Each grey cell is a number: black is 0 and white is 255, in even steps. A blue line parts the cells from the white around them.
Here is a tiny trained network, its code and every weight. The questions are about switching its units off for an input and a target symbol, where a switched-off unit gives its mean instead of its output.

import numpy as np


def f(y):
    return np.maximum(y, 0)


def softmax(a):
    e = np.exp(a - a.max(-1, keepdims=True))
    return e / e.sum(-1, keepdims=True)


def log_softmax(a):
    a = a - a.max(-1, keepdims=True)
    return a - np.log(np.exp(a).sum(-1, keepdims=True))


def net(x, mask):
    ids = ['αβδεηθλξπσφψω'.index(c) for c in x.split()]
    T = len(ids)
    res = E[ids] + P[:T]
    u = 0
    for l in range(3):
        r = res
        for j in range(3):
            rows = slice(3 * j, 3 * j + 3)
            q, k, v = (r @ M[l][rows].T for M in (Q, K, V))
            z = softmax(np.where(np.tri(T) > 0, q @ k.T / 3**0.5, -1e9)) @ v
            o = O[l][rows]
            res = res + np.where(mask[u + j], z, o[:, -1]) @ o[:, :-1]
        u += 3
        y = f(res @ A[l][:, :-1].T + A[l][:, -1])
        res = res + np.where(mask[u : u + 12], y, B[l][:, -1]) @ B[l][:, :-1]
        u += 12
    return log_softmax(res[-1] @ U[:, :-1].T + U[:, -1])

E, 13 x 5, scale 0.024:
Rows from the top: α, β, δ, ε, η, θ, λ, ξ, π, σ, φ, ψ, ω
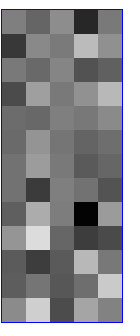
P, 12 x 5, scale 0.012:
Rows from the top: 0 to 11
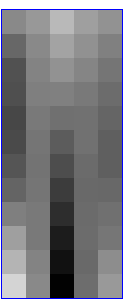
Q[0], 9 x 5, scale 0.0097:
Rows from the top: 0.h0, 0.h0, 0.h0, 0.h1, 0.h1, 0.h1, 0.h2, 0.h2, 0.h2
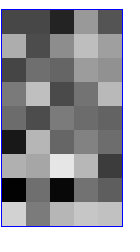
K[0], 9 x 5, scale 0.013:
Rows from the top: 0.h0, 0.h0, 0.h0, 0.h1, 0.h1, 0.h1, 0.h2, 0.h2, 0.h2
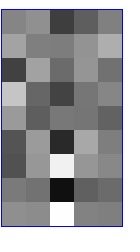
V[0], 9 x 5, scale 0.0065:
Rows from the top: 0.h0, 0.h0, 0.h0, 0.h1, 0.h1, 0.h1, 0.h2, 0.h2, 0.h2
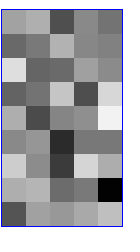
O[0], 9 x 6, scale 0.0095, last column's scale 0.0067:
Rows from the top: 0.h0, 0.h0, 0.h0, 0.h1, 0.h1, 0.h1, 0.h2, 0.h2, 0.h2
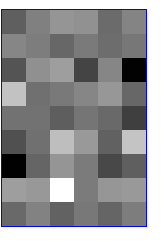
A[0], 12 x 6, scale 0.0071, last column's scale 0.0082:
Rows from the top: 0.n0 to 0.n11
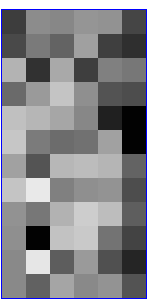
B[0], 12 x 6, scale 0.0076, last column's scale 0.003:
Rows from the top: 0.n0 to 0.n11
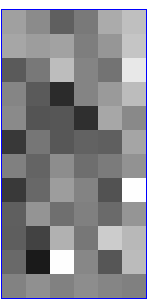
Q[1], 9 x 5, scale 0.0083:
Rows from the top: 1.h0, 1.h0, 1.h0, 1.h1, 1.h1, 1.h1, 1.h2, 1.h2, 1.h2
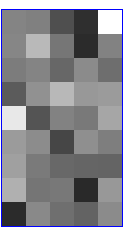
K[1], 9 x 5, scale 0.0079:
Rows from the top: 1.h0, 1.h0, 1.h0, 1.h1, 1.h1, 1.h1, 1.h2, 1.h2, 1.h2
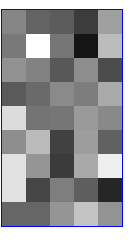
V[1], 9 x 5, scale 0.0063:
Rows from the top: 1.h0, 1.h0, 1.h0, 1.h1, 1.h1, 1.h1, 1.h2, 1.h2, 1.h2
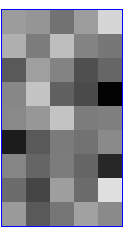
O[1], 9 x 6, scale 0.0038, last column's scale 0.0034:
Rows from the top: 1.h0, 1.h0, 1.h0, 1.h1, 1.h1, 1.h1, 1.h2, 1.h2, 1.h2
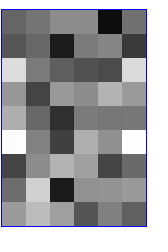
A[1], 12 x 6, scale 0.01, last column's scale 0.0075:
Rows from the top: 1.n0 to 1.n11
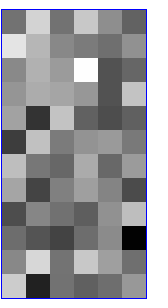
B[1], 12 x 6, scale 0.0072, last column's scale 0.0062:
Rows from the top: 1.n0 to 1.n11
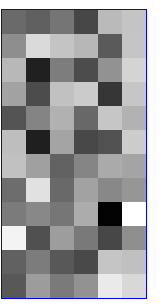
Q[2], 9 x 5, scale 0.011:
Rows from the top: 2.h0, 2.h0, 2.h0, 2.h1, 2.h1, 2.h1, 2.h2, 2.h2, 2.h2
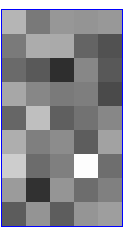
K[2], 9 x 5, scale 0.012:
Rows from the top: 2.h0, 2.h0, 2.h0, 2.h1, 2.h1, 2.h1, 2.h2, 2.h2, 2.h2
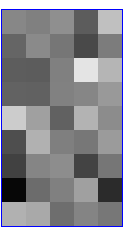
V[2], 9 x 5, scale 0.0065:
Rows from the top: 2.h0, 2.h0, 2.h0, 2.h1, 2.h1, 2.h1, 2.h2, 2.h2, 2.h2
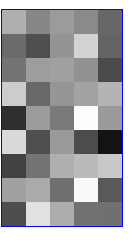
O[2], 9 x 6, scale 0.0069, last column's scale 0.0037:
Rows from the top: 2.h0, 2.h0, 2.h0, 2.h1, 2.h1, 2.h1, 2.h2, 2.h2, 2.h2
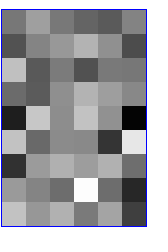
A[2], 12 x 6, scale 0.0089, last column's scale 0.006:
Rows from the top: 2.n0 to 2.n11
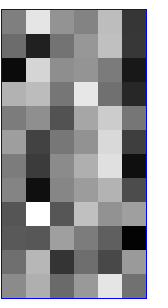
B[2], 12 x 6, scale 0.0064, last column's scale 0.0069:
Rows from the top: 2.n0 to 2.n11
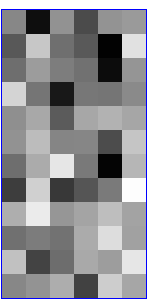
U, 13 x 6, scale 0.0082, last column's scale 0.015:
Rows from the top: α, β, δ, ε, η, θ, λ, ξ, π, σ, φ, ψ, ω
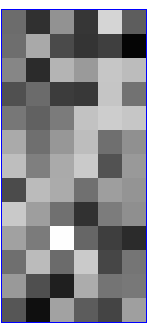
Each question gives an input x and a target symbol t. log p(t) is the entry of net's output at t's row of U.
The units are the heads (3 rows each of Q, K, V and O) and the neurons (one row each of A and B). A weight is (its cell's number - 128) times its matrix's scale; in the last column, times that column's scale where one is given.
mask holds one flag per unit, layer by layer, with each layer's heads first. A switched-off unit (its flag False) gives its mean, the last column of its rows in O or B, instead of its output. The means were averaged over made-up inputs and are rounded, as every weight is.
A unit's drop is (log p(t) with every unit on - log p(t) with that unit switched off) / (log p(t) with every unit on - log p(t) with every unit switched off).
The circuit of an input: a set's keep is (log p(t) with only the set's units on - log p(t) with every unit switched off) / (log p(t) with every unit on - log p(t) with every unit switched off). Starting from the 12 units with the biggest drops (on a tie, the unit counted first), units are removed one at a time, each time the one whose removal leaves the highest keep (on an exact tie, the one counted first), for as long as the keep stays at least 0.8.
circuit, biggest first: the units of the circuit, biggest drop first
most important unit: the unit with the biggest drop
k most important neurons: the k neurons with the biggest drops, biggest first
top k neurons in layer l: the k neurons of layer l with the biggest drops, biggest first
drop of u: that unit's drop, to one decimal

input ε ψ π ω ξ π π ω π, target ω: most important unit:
0.h2
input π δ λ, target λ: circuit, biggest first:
[1.n1, 1.n3, 0.h2]
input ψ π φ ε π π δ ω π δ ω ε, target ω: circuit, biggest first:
[1.n5, 0.h2]
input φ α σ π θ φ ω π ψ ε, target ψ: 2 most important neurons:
[1.n11, 1.n5]
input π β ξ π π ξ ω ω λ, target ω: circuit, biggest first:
[0.h2, 0.h1]
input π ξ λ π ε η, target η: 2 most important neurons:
[1.n2, 1.n5]
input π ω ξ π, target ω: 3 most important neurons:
[1.n8, 1.n2, 2.n7]
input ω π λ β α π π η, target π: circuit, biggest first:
[0.h2, 2.h2]
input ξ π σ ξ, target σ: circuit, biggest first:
[0.h2, 2.n6, 1.n4, 0.n9]
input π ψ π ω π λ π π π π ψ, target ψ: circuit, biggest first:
[0.h2, 1.n8, 2.n10]
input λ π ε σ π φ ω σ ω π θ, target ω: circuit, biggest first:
[0.h2, 0.h1]
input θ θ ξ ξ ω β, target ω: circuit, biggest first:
[1.n5, 0.h2]
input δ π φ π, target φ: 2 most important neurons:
[1.n8, 2.n2]
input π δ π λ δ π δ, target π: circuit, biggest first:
[0.h2]
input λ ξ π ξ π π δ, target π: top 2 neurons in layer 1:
[1.n6, 1.n11]
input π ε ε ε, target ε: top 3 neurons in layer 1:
[1.n10, 1.n0, 1.n3]
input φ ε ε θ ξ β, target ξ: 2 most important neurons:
[2.n6, 2.n11]
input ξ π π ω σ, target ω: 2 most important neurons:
[0.n4, 0.n3]
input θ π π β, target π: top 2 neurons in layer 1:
[1.n6, 1.n8]
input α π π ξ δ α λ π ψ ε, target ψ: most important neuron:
[1.n9]
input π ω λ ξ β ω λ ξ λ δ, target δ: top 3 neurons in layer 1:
[1.n4, 1.n11, 1.n8]
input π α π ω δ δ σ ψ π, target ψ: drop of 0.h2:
0.5
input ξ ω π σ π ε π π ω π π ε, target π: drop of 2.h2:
0.2
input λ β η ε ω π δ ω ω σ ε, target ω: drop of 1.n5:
0.2
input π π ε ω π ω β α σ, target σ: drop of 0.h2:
0.3
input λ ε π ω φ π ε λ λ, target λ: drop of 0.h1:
0.1
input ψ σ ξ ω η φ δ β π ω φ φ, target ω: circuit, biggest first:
[0.h2]
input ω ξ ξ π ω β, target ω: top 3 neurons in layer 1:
[1.n5, 1.n11, 1.n8]
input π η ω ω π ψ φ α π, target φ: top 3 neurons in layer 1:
[1.n8, 1.n2, 1.n5]
